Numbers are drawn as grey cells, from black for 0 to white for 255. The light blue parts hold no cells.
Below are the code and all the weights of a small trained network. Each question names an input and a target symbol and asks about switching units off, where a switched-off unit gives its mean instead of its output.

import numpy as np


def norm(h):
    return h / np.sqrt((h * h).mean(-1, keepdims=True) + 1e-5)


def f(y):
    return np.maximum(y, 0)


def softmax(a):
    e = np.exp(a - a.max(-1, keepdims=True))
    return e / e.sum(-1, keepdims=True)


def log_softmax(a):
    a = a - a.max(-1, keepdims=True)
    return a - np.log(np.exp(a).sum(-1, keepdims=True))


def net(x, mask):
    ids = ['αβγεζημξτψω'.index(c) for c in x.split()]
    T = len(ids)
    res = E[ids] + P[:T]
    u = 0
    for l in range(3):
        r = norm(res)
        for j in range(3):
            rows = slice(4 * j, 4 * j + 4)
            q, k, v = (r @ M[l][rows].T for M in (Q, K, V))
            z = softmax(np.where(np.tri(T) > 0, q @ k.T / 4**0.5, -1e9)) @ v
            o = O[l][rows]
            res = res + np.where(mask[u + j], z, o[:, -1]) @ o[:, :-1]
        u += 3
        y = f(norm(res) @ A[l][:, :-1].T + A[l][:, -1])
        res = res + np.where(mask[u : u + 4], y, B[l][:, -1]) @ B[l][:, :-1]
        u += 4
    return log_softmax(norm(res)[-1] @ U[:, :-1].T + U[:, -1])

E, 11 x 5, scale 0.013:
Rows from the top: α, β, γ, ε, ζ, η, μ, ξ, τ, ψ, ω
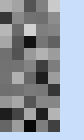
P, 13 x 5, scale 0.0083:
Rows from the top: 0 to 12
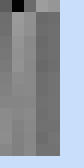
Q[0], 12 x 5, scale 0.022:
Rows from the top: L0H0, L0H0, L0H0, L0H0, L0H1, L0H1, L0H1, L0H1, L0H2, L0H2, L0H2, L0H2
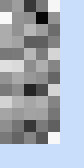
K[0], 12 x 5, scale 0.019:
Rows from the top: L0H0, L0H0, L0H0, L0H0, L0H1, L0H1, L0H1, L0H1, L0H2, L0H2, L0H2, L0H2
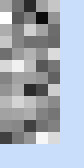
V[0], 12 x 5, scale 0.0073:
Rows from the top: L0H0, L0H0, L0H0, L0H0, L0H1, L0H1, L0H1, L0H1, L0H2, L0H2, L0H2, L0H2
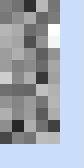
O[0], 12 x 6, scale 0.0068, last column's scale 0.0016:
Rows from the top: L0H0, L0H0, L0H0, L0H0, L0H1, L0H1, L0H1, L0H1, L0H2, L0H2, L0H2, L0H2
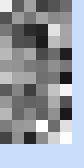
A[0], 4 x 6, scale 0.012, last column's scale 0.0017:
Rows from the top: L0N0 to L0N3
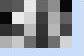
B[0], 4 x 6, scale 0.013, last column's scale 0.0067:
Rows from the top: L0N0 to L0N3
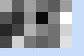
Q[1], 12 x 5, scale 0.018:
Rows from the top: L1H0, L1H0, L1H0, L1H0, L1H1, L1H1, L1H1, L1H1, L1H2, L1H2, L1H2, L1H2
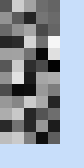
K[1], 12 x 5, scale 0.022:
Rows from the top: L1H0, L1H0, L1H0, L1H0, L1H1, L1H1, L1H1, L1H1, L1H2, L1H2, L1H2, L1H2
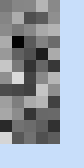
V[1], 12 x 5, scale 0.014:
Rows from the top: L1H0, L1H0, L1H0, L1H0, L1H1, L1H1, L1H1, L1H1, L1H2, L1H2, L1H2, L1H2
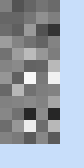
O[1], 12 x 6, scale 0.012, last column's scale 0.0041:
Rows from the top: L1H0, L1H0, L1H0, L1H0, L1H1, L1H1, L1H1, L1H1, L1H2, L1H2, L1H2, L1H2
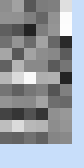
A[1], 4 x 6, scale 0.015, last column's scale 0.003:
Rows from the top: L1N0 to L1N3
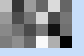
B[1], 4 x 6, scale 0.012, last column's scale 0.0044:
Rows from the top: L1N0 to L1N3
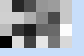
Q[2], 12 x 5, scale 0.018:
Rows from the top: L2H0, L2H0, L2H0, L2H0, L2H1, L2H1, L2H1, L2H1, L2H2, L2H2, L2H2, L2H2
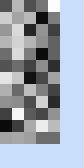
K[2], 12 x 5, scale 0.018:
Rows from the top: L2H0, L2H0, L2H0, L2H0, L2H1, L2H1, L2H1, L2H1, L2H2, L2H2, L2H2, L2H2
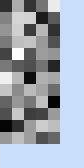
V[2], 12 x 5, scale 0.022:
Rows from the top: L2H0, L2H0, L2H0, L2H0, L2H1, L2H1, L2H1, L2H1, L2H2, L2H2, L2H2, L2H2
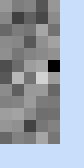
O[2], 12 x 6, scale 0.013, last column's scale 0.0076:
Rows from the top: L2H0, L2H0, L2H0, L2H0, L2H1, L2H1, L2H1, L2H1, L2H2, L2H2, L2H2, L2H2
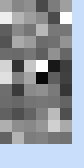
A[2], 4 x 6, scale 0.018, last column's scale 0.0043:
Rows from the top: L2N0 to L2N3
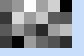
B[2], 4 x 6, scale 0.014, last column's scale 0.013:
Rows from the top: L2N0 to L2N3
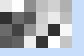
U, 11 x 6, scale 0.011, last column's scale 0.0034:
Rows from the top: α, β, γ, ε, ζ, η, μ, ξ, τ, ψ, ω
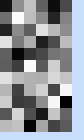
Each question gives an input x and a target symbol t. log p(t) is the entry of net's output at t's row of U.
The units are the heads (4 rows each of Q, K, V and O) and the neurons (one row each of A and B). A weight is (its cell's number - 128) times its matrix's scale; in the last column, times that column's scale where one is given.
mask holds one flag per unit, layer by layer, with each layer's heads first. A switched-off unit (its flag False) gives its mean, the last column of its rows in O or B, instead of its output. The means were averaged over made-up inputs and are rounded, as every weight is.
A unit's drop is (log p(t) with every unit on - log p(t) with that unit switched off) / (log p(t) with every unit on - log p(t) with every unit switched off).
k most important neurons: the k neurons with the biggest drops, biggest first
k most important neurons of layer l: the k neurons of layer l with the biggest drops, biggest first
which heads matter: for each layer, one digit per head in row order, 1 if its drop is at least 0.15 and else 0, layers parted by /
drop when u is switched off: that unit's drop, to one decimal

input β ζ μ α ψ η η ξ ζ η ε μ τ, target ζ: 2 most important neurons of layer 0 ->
L0N3, L0N1
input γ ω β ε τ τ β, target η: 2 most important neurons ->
L0N1, L2N3
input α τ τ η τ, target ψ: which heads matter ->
101 / 010 / 010
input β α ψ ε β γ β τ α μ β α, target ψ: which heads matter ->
100 / 000 / 010
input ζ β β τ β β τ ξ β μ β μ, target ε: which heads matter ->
011 / 000 / 010
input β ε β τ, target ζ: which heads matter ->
000 / 001 / 000
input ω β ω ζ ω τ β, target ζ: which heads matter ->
111 / 010 / 000
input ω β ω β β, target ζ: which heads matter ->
110 / 010 / 000
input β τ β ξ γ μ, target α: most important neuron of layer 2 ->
L2N2
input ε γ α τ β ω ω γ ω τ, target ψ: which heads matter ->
100 / 000 / 010
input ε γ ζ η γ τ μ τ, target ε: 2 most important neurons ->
L1N3, L0N0
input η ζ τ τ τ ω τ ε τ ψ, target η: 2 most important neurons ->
L0N2, L2N3
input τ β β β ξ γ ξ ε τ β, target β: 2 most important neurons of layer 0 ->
L0N1, L0N3
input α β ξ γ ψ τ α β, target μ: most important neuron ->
L0N1
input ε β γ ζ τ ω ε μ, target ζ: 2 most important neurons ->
L0N3, L0N1
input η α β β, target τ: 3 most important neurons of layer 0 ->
L0N1, L0N3, L0N2
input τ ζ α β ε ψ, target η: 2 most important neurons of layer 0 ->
L0N2, L0N1
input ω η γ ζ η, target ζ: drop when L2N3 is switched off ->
0.1
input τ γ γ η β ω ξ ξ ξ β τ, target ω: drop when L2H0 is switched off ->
0.2
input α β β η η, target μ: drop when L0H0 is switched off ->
1.2
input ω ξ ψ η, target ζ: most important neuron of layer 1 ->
L1N2
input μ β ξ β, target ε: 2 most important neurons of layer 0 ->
L0N1, L0N3
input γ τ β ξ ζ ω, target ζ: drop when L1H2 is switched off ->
0.2
